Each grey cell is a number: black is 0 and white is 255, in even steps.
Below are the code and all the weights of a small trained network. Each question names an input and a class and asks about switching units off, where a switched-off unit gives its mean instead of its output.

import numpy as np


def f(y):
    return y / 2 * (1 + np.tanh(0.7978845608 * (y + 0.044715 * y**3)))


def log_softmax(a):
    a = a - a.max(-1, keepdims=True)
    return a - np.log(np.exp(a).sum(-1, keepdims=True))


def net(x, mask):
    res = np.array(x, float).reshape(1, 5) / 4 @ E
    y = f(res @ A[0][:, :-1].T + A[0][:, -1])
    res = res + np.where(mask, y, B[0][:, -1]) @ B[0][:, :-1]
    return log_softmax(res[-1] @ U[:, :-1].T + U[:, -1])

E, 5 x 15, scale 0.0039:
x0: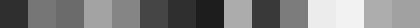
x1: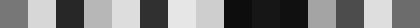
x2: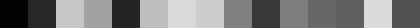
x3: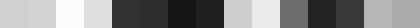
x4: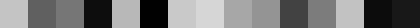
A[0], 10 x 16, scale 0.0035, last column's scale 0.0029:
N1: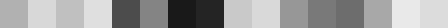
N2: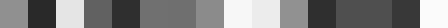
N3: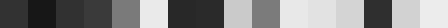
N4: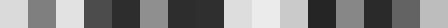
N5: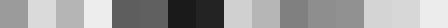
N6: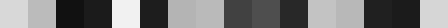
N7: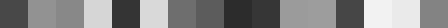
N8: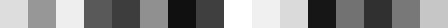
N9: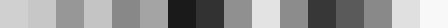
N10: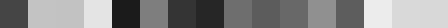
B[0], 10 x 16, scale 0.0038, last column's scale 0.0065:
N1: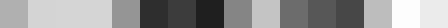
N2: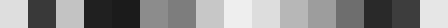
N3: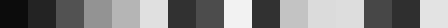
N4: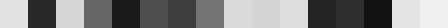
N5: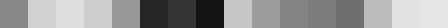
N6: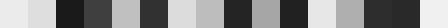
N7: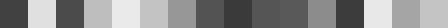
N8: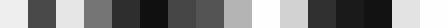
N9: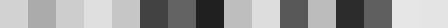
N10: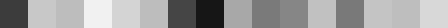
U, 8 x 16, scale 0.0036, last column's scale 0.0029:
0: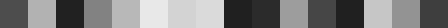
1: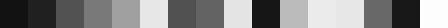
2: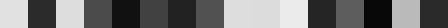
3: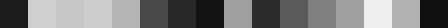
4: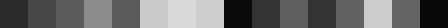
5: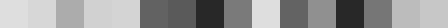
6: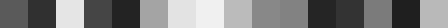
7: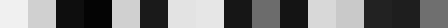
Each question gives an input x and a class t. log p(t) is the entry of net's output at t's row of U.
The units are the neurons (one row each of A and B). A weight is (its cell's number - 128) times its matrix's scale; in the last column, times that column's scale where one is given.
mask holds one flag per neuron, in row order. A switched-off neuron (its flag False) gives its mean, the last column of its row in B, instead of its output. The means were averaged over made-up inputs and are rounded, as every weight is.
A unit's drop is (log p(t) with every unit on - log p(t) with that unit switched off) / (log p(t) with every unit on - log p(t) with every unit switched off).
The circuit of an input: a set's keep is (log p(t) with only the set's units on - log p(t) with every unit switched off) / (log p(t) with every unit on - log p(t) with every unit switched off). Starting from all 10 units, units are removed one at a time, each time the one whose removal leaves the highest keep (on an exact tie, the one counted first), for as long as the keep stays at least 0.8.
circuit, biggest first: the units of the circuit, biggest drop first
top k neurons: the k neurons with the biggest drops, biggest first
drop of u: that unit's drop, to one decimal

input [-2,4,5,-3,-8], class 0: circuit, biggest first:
(N7 N5 N8)
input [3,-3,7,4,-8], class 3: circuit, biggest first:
(N10)
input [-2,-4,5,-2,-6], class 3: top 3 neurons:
(N7 N10 N6)
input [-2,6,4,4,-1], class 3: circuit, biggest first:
(N6 N8 N4)
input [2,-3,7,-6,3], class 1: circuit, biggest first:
(N3 N8)
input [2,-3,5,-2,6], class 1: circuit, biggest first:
(N8 N1)
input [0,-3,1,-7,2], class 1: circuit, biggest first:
(N3 N8)
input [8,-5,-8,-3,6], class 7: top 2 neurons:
(N6 N10)
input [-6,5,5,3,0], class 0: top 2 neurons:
(N8 N4)
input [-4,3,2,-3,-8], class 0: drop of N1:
0.1
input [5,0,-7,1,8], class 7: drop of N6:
0.3
